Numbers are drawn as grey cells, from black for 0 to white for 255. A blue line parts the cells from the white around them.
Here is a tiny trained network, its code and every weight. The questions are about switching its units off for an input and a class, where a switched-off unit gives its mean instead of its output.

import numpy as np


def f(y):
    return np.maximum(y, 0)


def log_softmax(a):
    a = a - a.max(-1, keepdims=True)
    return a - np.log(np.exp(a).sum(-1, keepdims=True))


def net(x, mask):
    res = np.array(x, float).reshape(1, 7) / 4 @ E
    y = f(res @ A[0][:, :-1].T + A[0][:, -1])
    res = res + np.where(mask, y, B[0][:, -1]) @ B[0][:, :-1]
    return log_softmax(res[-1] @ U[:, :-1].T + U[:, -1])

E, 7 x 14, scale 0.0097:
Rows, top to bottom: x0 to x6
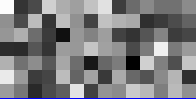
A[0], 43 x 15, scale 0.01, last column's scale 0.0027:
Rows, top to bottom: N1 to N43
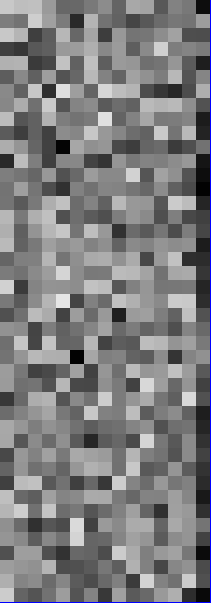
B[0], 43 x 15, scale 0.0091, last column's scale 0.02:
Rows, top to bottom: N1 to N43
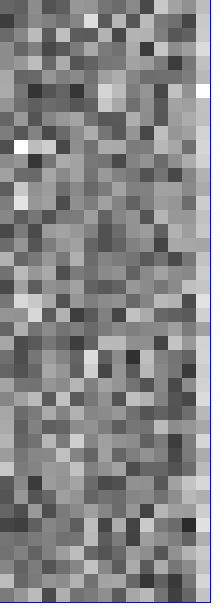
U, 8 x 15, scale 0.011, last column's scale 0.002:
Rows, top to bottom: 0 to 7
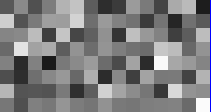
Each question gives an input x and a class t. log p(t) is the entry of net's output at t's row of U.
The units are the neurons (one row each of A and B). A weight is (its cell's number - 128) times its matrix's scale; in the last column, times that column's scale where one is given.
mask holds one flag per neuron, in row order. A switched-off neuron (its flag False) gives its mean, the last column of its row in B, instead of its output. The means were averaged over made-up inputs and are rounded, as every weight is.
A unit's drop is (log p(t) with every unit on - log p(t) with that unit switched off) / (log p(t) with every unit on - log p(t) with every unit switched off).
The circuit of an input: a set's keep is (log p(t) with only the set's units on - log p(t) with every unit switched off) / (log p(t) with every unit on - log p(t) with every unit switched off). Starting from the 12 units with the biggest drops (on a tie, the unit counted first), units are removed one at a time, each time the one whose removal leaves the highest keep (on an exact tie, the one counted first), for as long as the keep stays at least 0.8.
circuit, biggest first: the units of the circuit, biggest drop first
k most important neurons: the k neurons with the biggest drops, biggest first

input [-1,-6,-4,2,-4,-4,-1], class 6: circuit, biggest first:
(N25)
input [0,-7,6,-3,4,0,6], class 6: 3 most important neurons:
(N25; N8; N22)
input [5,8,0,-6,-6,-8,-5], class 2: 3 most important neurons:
(N29; N23; N25)
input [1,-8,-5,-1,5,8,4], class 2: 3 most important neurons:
(N3; N43; N7)
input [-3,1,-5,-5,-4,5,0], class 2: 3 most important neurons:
(N3; N5; N11)
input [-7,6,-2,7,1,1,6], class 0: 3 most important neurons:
(N40; N12; N35)
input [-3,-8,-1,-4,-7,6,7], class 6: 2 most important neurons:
(N25; N8)
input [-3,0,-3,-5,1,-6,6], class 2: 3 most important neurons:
(N23; N29; N26)
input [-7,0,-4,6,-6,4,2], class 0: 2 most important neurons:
(N35; N40)
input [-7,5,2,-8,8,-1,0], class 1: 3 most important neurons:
(N32; N42; N4)
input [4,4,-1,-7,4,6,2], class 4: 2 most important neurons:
(N37; N1)
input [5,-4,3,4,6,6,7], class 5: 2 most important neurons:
(N38; N27)
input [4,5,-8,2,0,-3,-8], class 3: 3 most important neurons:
(N22; N15; N38)
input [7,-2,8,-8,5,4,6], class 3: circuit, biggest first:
(N11)
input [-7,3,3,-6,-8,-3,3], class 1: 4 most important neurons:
(N34; N13; N19; N30)
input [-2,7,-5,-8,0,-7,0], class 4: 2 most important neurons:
(N1; N37)
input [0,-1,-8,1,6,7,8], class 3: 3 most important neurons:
(N22; N15; N20)
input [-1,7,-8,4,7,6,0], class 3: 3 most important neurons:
(N22; N15; N20)
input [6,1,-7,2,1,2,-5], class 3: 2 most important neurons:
(N22; N15)
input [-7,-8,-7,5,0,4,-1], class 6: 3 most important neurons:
(N25; N8; N11)
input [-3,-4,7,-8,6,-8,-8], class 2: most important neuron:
(N23)
